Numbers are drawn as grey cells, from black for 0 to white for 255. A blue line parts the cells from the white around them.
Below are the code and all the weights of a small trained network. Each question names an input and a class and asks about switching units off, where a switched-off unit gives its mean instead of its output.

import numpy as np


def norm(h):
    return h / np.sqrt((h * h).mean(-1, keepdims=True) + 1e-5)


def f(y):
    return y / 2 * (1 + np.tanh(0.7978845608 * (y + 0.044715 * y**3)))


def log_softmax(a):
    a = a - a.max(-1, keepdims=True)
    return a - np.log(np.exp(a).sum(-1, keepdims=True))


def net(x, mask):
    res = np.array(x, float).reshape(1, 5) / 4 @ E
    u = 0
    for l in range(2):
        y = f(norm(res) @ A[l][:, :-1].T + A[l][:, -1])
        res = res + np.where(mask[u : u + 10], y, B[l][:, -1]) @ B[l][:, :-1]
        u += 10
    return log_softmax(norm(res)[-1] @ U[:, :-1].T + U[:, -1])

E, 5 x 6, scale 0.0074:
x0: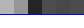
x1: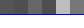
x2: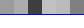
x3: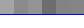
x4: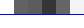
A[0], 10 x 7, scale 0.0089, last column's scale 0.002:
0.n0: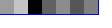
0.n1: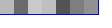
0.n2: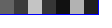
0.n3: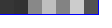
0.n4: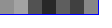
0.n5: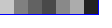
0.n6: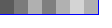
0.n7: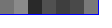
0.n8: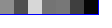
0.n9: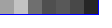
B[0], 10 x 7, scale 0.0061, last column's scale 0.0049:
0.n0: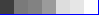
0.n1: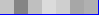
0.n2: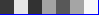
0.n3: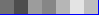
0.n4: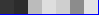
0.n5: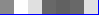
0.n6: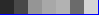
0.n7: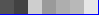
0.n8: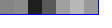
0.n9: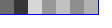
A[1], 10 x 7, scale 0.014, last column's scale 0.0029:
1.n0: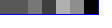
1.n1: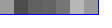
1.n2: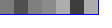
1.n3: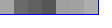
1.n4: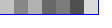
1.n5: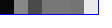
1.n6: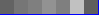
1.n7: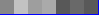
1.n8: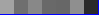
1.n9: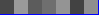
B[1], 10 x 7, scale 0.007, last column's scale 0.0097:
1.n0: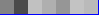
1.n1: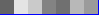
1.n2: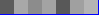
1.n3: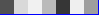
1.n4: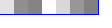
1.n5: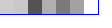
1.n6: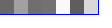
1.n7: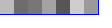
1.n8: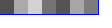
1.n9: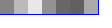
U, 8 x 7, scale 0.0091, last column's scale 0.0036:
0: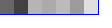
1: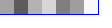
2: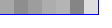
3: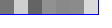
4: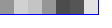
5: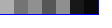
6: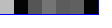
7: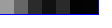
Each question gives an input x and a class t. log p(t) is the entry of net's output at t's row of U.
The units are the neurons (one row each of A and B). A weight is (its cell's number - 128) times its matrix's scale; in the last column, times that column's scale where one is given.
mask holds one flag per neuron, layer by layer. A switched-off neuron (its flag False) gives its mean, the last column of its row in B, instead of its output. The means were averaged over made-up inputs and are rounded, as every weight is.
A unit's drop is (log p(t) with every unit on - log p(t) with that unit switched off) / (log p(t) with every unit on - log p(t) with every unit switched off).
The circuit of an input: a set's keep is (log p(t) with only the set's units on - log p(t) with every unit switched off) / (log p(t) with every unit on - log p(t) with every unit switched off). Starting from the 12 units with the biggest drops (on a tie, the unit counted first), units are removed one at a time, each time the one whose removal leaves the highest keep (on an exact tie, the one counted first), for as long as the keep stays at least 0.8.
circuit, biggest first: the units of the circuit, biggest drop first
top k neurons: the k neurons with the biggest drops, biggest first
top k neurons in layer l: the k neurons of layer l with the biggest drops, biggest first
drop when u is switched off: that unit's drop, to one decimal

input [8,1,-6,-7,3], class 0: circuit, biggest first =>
(0.n4)
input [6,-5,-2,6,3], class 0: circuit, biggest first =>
(0.n4, 1.n5)
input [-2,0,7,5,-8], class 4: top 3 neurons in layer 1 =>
(1.n9, 1.n6, 1.n0)
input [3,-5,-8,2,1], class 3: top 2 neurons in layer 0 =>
(0.n2, 0.n8)
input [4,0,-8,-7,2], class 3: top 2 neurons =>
(0.n2, 1.n5)
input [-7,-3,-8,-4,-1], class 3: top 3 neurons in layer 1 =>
(1.n5, 1.n0, 1.n6)
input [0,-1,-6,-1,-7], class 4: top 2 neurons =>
(1.n9, 0.n0)
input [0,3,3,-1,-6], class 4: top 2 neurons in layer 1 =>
(1.n9, 1.n6)
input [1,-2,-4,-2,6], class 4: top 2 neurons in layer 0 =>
(0.n0, 0.n2)
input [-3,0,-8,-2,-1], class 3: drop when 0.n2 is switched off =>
0.7
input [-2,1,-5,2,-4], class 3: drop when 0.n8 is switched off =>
0.2
